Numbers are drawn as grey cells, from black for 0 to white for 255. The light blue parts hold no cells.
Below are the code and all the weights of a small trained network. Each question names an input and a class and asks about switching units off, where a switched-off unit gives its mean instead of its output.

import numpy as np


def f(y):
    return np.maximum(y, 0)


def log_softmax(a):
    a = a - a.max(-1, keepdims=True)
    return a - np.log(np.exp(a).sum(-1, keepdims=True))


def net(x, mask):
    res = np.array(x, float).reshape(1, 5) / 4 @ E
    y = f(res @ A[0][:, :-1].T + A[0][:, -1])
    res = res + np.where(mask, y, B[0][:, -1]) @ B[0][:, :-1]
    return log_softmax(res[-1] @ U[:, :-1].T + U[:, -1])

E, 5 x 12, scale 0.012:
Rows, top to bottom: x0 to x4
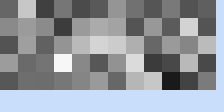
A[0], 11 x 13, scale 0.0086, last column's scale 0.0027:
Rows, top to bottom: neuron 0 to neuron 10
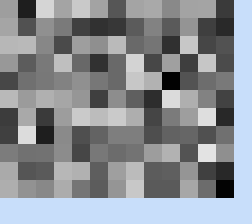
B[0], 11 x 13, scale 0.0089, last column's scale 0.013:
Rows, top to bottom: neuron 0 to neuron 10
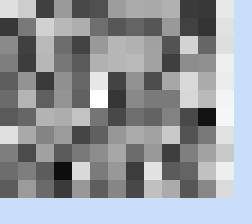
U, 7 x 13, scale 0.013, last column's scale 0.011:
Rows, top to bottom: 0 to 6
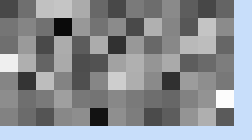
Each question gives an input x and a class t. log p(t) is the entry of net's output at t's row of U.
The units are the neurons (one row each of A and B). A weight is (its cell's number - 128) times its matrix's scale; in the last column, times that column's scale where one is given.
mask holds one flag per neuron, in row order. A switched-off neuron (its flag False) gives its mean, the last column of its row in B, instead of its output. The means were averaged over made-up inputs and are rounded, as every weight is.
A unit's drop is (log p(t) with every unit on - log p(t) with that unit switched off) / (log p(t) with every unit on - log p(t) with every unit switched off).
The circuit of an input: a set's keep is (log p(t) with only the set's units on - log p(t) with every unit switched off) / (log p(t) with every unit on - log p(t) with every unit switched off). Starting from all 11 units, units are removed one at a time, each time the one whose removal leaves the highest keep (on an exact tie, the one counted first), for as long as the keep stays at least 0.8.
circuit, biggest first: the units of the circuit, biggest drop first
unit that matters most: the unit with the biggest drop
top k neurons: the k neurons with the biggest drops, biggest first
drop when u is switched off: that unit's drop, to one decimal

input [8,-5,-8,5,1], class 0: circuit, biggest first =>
(neuron 1)
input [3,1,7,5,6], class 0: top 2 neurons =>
(neuron 6; neuron 5)
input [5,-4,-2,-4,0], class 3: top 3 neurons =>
(neuron 9; neuron 7; neuron 10)
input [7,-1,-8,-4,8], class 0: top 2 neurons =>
(neuron 1; neuron 5)
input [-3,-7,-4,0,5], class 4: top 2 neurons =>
(neuron 3; neuron 5)
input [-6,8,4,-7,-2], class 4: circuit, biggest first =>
(neuron 2; neuron 9)
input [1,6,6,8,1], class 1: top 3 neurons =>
(neuron 9; neuron 10; neuron 1)
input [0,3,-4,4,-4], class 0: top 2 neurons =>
(neuron 1; neuron 4)
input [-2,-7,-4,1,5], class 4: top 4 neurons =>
(neuron 3; neuron 5; neuron 6; neuron 8)
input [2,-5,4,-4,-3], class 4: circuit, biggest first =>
(neuron 9; neuron 8)
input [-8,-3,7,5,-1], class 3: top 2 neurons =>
(neuron 0; neuron 1)
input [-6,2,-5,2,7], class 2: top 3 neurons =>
(neuron 4; neuron 6; neuron 7)
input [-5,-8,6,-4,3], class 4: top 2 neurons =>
(neuron 8; neuron 3)
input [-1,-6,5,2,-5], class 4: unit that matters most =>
neuron 3
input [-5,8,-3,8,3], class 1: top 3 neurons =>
(neuron 9; neuron 10; neuron 3)
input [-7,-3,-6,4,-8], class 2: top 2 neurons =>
(neuron 5; neuron 6)
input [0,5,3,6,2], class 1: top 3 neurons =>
(neuron 9; neuron 10; neuron 3)
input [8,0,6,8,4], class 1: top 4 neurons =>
(neuron 9; neuron 10; neuron 0; neuron 1)
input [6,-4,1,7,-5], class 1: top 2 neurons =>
(neuron 9; neuron 10)
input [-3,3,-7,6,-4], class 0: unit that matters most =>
neuron 1
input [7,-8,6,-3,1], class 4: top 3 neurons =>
(neuron 3; neuron 8; neuron 0)
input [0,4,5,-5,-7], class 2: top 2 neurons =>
(neuron 9; neuron 5)
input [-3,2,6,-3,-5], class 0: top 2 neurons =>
(neuron 6; neuron 4)
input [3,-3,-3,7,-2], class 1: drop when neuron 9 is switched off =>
0.4
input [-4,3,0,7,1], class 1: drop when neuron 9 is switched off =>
0.5
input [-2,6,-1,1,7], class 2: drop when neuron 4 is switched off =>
1.5
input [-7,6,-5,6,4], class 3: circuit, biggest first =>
(neuron 0)
